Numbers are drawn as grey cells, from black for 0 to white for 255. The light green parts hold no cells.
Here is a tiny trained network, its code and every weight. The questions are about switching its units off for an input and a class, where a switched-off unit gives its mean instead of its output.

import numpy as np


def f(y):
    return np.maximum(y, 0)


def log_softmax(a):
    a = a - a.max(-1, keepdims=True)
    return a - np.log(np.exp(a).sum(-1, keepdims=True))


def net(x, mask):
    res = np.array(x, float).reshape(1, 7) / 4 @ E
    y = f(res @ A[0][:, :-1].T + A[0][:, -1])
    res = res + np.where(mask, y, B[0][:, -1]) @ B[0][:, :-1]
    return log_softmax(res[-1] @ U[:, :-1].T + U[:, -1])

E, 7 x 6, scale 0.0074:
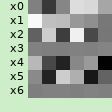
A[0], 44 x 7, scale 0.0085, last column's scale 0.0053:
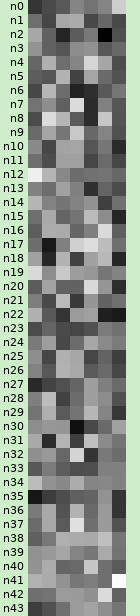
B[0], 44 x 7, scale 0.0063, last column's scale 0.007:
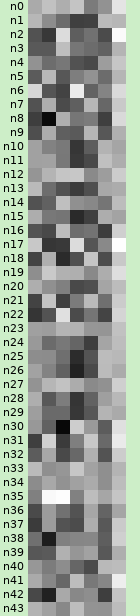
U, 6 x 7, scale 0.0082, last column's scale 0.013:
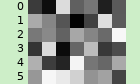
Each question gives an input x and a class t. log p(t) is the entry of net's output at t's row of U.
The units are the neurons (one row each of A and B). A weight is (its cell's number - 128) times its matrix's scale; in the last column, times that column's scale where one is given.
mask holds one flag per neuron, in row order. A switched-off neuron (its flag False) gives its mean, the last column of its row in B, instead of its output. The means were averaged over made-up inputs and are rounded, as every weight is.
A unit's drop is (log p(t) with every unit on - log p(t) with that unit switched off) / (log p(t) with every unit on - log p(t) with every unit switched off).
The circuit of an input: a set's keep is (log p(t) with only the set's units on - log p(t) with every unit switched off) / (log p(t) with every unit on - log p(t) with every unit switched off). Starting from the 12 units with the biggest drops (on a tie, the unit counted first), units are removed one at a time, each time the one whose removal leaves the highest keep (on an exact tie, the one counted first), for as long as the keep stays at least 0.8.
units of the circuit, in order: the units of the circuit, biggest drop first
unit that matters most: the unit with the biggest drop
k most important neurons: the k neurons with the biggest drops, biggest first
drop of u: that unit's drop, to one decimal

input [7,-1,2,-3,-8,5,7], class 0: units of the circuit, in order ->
n42
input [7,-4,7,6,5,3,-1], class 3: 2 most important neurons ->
n7; n37
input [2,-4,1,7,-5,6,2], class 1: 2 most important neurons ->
n1; n11
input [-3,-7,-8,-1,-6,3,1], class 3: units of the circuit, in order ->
n18; n21
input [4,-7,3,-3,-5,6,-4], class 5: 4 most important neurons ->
n35; n0; n43; n27
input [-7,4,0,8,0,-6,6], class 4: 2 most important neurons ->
n30; n6
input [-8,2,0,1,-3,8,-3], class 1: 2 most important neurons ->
n13; n25
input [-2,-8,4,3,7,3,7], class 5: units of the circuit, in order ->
n35; n0; n27
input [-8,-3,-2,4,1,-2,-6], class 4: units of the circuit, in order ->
n6; n30
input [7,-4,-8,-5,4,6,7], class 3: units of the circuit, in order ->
n31; n18
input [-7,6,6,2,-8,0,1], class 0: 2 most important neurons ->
n8; n16
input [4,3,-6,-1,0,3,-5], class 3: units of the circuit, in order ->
n31; n18
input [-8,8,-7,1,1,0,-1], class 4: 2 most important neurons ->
n30; n6
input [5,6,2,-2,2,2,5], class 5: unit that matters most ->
n19
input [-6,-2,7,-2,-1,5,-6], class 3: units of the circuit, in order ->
n7; n32
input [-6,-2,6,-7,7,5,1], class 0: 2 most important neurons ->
n2; n22
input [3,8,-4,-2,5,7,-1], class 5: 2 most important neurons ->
n19; n12
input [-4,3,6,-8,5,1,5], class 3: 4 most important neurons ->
n32; n7; n8; n17
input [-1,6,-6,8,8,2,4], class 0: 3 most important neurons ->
n2; n22; n14
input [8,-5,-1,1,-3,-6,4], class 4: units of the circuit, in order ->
n17
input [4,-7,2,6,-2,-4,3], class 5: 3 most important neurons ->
n35; n27; n0
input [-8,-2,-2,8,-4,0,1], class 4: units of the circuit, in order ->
n6; n30
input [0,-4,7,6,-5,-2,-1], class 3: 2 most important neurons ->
n37; n7
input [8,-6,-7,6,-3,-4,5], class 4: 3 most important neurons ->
n17; n38; n43
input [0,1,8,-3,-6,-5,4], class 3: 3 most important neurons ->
n37; n2; n9
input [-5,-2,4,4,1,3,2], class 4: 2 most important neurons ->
n6; n31
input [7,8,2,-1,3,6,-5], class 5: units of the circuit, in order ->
n19
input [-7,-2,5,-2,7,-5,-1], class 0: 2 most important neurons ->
n2; n22
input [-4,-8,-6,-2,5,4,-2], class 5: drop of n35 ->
0.3
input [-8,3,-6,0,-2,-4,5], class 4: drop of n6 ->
0.3
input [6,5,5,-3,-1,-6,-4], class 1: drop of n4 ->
0.2
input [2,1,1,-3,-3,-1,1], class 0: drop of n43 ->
0.1
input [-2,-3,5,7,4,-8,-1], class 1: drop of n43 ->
0.0
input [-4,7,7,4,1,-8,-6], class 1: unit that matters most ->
n28
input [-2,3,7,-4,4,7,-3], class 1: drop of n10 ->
0.1
